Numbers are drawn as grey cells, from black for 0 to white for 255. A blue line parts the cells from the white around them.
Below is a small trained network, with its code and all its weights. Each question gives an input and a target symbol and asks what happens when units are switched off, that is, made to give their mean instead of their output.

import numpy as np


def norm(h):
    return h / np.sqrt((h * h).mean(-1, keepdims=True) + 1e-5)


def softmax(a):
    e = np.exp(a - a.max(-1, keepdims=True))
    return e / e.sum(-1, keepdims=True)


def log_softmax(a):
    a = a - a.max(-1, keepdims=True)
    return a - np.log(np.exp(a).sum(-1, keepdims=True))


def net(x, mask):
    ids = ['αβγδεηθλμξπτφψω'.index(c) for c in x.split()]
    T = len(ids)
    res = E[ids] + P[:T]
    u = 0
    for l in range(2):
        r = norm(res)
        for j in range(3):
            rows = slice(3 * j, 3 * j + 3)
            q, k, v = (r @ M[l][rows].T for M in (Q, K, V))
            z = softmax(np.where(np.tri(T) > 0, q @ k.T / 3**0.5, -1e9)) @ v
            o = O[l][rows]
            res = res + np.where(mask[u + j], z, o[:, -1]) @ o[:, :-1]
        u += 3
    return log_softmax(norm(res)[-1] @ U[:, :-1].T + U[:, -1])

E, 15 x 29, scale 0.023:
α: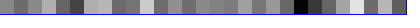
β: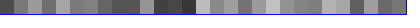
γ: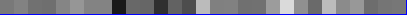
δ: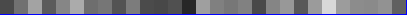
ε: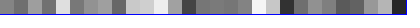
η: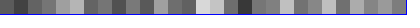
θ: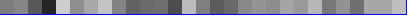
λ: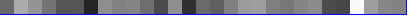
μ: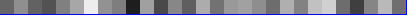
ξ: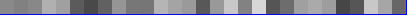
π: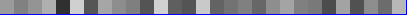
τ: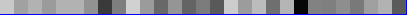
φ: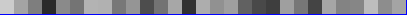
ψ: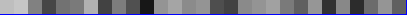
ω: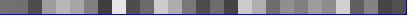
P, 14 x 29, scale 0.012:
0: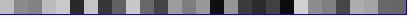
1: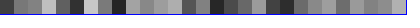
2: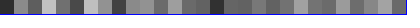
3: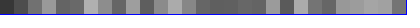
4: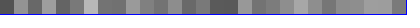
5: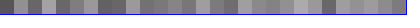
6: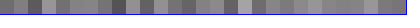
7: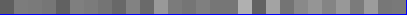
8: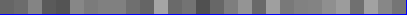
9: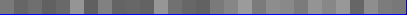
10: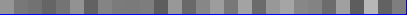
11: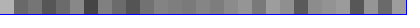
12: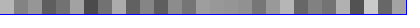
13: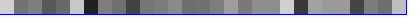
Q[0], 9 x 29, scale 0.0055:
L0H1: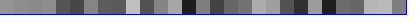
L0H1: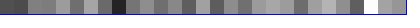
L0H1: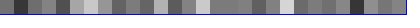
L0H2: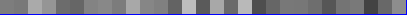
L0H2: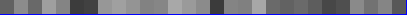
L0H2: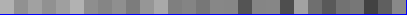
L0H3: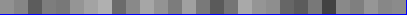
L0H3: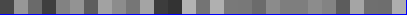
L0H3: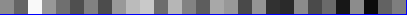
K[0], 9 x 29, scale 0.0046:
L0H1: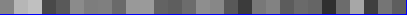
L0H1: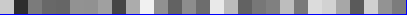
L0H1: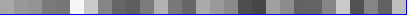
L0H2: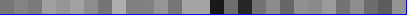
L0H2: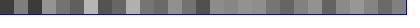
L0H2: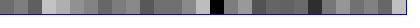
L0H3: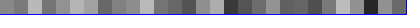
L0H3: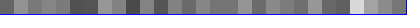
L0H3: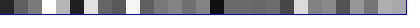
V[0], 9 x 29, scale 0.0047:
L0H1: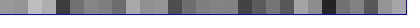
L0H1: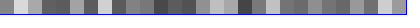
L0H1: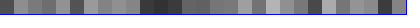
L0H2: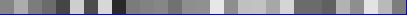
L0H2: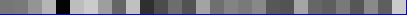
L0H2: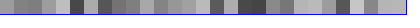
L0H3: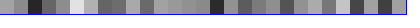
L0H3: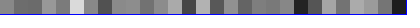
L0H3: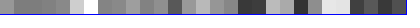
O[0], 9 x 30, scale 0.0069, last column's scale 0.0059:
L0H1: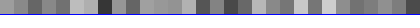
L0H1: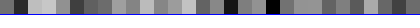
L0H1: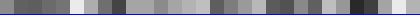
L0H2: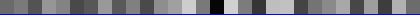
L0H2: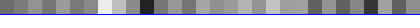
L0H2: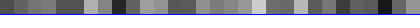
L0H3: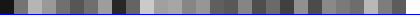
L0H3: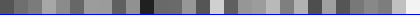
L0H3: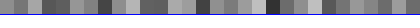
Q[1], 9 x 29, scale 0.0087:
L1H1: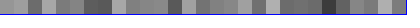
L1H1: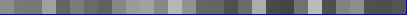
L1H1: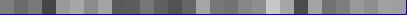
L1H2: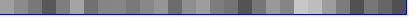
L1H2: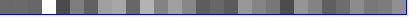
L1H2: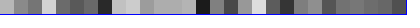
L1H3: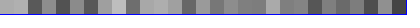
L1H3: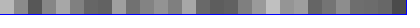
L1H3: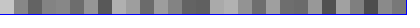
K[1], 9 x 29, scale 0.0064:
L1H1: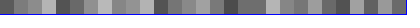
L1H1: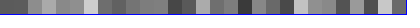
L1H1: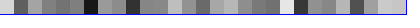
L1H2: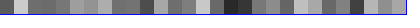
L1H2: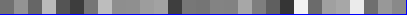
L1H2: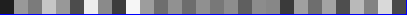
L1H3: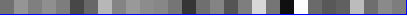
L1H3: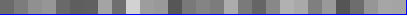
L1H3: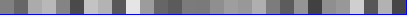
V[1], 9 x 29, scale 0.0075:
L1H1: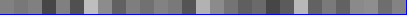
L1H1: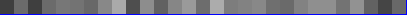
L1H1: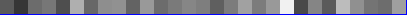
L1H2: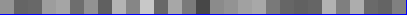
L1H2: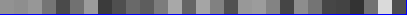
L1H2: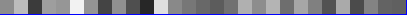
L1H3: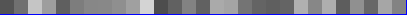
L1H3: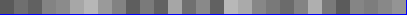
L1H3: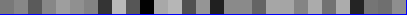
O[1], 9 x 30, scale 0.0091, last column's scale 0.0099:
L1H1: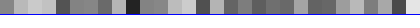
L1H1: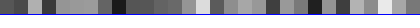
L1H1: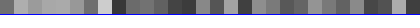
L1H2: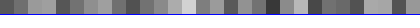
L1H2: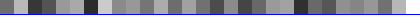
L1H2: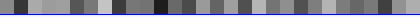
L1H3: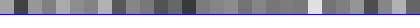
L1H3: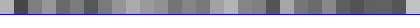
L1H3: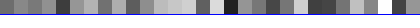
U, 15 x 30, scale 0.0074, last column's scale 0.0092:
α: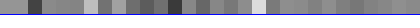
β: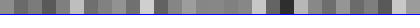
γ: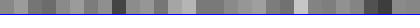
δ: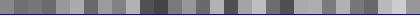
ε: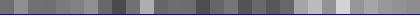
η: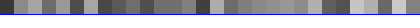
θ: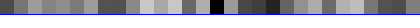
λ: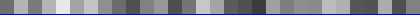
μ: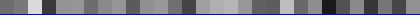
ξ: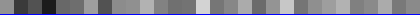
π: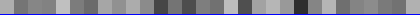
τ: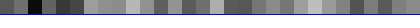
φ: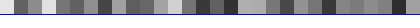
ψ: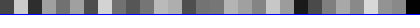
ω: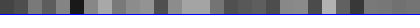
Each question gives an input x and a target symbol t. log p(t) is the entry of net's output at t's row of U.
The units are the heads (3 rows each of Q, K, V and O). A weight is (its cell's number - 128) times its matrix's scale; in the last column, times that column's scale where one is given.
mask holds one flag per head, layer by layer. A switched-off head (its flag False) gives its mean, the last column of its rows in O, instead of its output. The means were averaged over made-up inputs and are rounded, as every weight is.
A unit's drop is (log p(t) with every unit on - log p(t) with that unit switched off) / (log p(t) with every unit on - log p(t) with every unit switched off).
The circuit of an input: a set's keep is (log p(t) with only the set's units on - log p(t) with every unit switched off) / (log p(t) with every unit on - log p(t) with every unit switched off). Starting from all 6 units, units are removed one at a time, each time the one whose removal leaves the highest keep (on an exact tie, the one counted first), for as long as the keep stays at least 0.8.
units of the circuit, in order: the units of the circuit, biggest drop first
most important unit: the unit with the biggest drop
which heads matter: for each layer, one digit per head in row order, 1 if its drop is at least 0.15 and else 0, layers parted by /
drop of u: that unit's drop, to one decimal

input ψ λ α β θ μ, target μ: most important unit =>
L0H2
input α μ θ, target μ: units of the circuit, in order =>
[L1H3; L1H1; L0H1; L1H2]
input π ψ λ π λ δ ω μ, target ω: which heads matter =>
000 / 011
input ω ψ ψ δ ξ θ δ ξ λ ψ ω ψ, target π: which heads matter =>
000 / 010
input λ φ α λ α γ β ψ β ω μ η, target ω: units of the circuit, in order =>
[L1H3; L1H2]
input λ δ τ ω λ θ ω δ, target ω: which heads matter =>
000 / 011
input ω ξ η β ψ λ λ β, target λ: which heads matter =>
011 / 111
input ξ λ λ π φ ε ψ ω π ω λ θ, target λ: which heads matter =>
001 / 111
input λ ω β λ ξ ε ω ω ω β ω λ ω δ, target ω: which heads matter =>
000 / 111
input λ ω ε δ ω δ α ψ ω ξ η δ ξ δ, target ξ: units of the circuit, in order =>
[L1H1; L1H2; L0H2]
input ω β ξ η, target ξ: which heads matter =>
011 / 110
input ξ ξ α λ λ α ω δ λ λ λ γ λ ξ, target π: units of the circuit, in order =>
[L0H3; L1H1]
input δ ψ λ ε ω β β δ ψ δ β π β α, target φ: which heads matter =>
100 / 011
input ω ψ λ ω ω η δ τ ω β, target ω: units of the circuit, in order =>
[L1H3; L1H2]
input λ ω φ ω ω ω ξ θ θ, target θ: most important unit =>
L0H3
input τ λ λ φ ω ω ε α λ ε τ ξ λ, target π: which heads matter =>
001 / 000
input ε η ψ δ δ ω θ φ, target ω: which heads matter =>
100 / 011
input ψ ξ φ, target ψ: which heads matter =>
010 / 010
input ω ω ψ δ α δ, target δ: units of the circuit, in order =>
[L0H3; L0H2; L0H1; L1H3]
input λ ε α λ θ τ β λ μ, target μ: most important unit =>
L0H3
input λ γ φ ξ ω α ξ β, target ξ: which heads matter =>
011 / 100
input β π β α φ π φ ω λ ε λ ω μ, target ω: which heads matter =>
000 / 111
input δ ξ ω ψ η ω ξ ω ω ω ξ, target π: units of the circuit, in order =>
[L0H1; L0H3; L1H2]
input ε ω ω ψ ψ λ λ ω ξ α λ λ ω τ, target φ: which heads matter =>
101 / 011
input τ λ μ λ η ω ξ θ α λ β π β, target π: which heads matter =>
000 / 110
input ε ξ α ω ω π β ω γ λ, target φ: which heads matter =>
100 / 000
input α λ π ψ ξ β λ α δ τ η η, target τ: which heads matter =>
000 / 100
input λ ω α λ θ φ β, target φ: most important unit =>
L1H1
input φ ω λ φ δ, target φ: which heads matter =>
000 / 100
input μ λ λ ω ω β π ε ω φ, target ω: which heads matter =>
000 / 111
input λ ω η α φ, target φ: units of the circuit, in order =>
[L1H1; L0H2]
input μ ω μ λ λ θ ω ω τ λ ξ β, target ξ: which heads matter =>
011 / 110
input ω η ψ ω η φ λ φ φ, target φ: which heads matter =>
000 / 000
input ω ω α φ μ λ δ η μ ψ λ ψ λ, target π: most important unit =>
L0H3
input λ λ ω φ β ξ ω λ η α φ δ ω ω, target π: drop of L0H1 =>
1.6
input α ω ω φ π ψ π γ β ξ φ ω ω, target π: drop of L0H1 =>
1.4
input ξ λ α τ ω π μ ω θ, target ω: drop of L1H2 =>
0.6
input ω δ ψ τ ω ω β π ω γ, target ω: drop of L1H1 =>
0.2
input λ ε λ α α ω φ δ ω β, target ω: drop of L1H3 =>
0.6
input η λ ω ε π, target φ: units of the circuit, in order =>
[L0H1]
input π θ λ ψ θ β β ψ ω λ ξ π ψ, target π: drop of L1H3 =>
0.0
